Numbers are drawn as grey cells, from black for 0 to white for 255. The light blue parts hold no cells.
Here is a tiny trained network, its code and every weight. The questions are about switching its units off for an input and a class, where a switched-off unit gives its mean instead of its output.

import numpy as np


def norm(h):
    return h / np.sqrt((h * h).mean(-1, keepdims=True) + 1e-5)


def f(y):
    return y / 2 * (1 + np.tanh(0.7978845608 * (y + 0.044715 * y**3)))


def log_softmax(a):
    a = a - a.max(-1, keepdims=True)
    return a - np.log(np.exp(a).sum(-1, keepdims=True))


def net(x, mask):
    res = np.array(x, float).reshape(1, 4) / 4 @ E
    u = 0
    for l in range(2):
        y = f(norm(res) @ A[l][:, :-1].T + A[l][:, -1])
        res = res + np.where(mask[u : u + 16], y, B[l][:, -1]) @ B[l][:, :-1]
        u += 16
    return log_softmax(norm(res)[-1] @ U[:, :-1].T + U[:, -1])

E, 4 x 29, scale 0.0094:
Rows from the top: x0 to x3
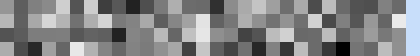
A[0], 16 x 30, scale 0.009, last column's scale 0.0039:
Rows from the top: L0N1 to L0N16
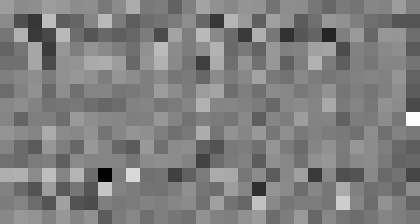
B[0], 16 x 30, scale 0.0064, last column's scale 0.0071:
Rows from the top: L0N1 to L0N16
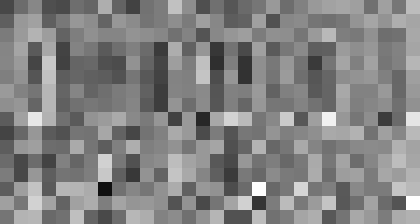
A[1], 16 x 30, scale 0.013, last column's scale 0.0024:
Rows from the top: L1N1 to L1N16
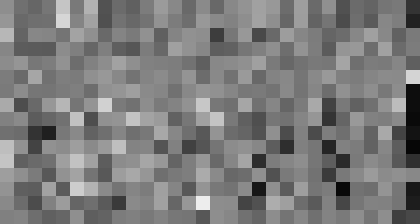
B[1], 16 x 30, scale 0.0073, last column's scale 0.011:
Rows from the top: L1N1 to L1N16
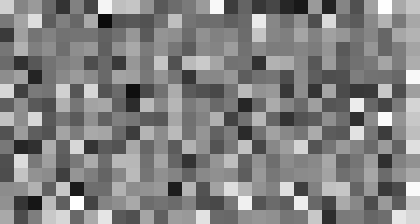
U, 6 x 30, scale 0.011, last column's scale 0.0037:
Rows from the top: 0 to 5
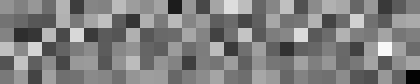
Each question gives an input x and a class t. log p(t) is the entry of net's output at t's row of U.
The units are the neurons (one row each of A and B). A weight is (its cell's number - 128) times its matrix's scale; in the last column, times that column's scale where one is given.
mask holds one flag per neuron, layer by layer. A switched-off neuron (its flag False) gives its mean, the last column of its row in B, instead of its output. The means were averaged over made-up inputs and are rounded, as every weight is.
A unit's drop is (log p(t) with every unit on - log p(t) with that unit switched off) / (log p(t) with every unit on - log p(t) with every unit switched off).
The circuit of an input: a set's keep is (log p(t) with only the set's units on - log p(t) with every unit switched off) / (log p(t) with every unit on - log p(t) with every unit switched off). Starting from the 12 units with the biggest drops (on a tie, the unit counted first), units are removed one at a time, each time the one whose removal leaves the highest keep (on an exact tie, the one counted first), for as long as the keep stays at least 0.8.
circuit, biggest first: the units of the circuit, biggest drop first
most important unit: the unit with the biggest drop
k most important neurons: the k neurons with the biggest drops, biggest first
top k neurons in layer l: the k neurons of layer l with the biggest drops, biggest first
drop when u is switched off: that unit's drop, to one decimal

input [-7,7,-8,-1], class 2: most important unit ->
L1N11
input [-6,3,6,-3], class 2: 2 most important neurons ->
L1N15; L0N16
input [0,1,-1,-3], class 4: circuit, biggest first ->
L1N14; L1N6
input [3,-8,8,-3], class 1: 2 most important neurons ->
L1N10; L1N16
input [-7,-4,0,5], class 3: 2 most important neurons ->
L1N9; L0N15
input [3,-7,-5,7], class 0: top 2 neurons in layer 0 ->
L0N1; L0N10
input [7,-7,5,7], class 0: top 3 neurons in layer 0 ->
L0N14; L0N1; L0N10
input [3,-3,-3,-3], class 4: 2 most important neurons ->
L0N15; L1N14
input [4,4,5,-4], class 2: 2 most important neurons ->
L0N9; L1N14
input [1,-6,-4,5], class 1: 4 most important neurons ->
L1N10; L0N15; L1N16; L0N13
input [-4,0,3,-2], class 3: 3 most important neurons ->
L0N9; L0N5; L1N9
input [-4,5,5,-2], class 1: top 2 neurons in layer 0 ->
L0N5; L0N6
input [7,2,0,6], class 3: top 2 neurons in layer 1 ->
L1N1; L1N2
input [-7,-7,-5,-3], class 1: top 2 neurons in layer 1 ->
L1N10; L1N16
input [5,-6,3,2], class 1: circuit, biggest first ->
L1N10
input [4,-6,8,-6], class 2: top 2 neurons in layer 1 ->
L1N15; L1N14
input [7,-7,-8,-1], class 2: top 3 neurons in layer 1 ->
L1N11; L1N8; L1N5
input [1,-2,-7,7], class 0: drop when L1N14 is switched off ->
1.0
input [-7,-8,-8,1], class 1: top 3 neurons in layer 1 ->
L1N10; L1N16; L1N15
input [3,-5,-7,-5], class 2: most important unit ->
L0N9
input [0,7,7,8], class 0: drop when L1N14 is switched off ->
1.0
